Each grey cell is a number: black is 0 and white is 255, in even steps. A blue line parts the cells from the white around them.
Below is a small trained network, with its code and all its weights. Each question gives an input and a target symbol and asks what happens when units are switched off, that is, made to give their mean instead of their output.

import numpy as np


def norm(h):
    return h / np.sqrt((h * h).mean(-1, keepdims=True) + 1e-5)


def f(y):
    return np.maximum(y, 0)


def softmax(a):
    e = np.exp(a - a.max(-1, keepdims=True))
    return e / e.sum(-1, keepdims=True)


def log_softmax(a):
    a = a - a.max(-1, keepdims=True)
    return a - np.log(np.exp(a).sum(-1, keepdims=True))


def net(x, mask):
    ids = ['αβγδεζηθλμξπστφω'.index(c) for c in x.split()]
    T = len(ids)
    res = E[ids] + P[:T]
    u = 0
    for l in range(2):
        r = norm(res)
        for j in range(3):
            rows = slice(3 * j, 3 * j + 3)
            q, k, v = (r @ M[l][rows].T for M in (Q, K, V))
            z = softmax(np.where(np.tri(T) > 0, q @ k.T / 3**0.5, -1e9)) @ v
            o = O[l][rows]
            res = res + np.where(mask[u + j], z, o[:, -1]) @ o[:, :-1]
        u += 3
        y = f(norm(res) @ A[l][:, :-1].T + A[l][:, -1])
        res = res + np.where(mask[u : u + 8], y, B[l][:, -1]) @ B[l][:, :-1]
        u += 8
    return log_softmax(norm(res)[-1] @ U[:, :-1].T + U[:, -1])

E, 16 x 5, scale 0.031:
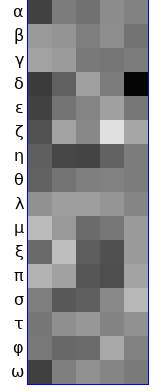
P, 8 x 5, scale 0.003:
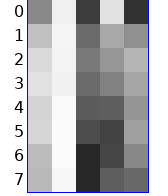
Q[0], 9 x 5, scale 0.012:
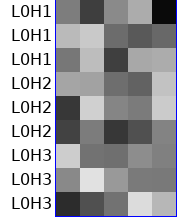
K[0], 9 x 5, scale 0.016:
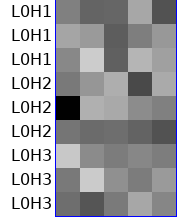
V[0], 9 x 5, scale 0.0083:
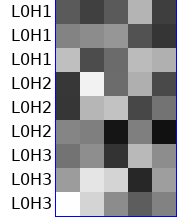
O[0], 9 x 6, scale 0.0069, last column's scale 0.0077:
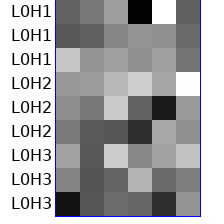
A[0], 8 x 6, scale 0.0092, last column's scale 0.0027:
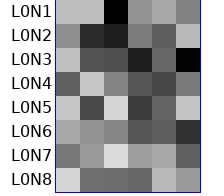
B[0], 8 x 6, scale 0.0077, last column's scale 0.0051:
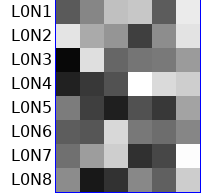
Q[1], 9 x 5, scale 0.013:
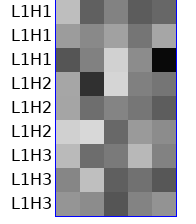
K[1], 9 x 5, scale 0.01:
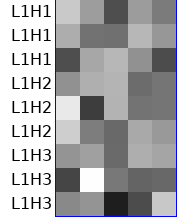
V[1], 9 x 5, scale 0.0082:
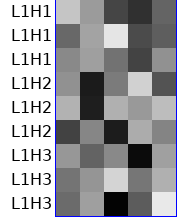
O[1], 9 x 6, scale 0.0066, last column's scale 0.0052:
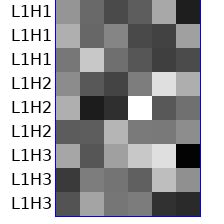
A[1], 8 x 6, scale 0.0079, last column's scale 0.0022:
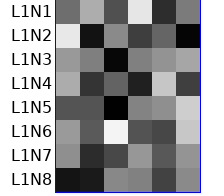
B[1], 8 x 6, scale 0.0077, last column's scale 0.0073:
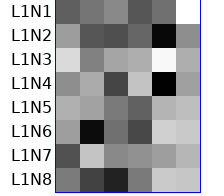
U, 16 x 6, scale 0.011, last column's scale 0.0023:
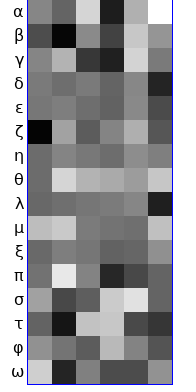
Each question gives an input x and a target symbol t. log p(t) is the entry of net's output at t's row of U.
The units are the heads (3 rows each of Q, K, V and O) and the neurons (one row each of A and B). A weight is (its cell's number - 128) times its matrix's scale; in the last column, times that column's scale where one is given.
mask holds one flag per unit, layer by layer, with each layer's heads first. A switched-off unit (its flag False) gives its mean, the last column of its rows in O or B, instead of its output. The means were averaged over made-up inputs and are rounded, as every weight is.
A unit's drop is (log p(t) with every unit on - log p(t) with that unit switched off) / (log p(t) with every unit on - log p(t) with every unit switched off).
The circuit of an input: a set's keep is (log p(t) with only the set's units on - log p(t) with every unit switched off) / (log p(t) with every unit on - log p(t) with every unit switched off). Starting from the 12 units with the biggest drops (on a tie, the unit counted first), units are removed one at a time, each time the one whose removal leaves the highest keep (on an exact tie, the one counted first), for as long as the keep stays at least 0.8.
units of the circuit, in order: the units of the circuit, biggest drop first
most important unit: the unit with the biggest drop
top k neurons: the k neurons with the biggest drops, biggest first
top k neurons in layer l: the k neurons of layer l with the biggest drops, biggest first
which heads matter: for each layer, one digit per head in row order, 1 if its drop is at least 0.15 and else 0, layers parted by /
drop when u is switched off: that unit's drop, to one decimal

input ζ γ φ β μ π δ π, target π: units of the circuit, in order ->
(L0H3 L0N3 L0N1 L0N2)
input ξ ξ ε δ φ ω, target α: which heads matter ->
001 / 000
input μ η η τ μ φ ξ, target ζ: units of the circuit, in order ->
(L0N4 L0H3)
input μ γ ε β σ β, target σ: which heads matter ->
101 / 010
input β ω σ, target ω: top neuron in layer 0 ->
(L0N7)
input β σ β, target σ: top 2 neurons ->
(L0N7 L0N2)
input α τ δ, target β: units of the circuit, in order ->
(L0H1 L1N8)
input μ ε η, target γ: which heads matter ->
010 / 000
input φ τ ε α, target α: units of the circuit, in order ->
(L0N7 L0H3)
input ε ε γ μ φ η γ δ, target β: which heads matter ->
000 / 000
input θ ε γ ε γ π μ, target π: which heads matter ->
011 / 010
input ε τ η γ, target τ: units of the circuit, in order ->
(L0H2 L0H3)
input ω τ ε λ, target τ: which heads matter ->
001 / 000
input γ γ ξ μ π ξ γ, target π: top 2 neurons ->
(L0N2 L0N8)
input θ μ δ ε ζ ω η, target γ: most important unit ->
L0N3
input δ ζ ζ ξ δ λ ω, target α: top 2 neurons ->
(L0N7 L0N8)
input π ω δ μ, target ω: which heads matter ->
101 / 100
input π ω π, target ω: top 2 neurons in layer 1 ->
(L1N6 L1N7)
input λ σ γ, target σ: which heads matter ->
001 / 010
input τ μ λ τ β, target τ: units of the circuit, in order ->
(L0H3)
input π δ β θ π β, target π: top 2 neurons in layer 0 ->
(L0N2 L0N7)
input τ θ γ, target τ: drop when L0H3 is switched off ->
0.3
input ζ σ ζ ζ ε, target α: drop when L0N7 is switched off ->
0.3
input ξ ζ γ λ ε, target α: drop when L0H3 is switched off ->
0.2
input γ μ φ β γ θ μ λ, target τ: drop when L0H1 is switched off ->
0.3
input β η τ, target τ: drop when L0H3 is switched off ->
0.1
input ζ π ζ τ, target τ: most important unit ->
L0H1
